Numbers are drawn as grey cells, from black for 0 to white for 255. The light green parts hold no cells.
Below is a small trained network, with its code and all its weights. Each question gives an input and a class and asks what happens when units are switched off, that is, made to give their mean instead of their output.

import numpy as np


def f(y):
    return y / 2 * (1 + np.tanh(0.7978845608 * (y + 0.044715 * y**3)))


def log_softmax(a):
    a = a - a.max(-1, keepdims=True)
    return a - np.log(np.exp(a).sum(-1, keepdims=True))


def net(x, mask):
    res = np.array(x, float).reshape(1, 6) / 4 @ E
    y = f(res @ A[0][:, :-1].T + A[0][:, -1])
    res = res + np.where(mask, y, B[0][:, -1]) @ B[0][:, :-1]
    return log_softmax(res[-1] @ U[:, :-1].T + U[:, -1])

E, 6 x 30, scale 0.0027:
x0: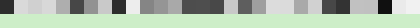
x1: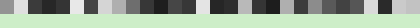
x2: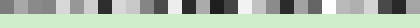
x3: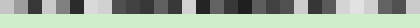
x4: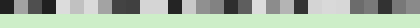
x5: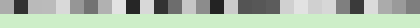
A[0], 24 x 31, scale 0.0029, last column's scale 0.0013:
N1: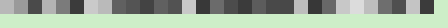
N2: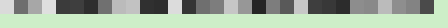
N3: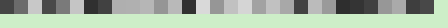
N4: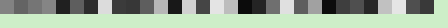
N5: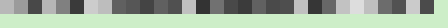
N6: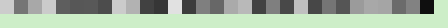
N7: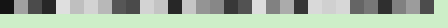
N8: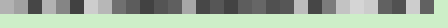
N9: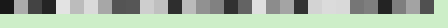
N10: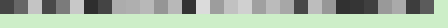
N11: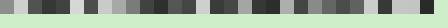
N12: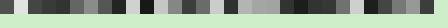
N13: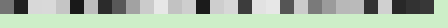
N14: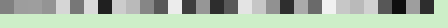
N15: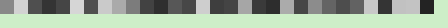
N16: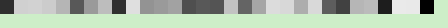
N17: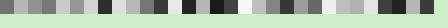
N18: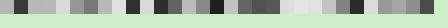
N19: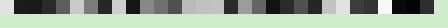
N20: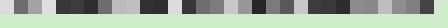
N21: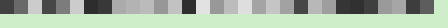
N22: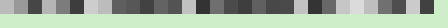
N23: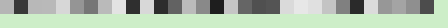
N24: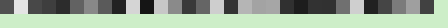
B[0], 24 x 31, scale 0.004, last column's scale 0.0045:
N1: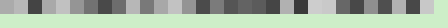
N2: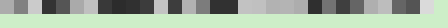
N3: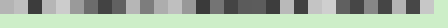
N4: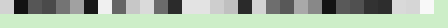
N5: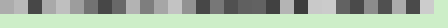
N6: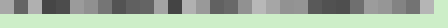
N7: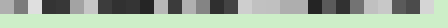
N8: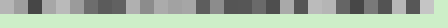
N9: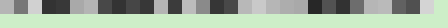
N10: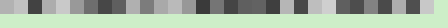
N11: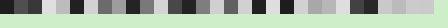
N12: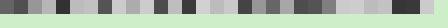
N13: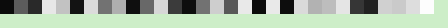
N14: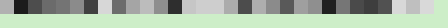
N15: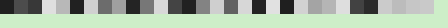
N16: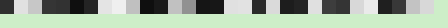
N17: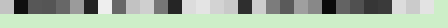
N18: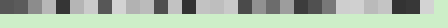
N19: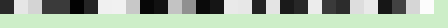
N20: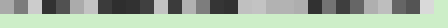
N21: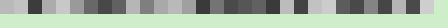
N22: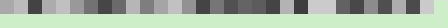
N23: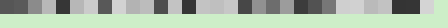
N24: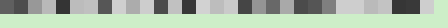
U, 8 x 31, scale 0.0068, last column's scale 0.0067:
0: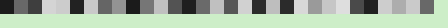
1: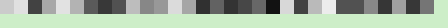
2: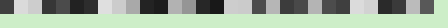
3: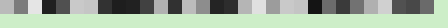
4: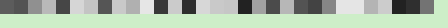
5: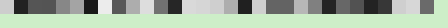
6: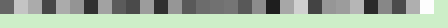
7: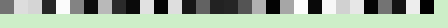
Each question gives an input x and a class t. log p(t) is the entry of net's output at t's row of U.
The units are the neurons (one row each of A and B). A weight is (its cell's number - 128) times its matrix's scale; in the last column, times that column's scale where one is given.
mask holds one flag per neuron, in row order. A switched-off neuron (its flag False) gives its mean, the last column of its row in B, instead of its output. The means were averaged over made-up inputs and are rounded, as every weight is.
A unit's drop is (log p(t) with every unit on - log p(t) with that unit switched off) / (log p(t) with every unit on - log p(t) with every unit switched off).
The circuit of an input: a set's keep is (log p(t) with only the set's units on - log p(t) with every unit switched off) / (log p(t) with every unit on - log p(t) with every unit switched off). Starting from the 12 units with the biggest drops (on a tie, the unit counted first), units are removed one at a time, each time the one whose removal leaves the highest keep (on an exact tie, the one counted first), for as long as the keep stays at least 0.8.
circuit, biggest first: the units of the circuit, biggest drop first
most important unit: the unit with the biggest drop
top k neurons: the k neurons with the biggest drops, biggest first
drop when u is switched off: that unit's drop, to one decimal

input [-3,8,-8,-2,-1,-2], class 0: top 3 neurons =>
[N11 N15 N17]
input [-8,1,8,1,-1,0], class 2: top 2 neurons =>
[N19 N4]
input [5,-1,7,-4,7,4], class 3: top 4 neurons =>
[N7 N9 N4 N19]
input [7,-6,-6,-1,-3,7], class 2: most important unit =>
N16
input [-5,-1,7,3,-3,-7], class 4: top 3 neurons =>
[N24 N12 N4]
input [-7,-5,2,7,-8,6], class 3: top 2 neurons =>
[N20 N2]
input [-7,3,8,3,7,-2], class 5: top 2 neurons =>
[N17 N14]
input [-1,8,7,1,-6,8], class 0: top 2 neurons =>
[N11 N15]
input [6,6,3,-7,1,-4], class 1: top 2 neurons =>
[N21 N3]
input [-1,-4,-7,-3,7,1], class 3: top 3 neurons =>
[N7 N9 N17]
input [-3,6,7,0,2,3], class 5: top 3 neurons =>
[N17 N13 N14]
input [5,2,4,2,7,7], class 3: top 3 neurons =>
[N7 N9 N19]
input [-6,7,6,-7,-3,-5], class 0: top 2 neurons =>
[N15 N11]
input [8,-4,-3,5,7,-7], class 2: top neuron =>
[N16]
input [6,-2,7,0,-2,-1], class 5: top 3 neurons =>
[N17 N14 N19]
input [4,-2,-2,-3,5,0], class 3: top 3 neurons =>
[N19 N7 N9]
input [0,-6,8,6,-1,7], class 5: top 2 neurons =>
[N14 N17]
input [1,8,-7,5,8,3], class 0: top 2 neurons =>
[N11 N15]
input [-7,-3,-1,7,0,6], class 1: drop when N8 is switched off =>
0.3
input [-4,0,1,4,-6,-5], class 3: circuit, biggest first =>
[N20]
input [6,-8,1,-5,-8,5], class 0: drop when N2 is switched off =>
-0.2
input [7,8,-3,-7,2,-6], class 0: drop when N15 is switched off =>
1.0
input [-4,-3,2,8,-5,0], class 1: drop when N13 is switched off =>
0.0
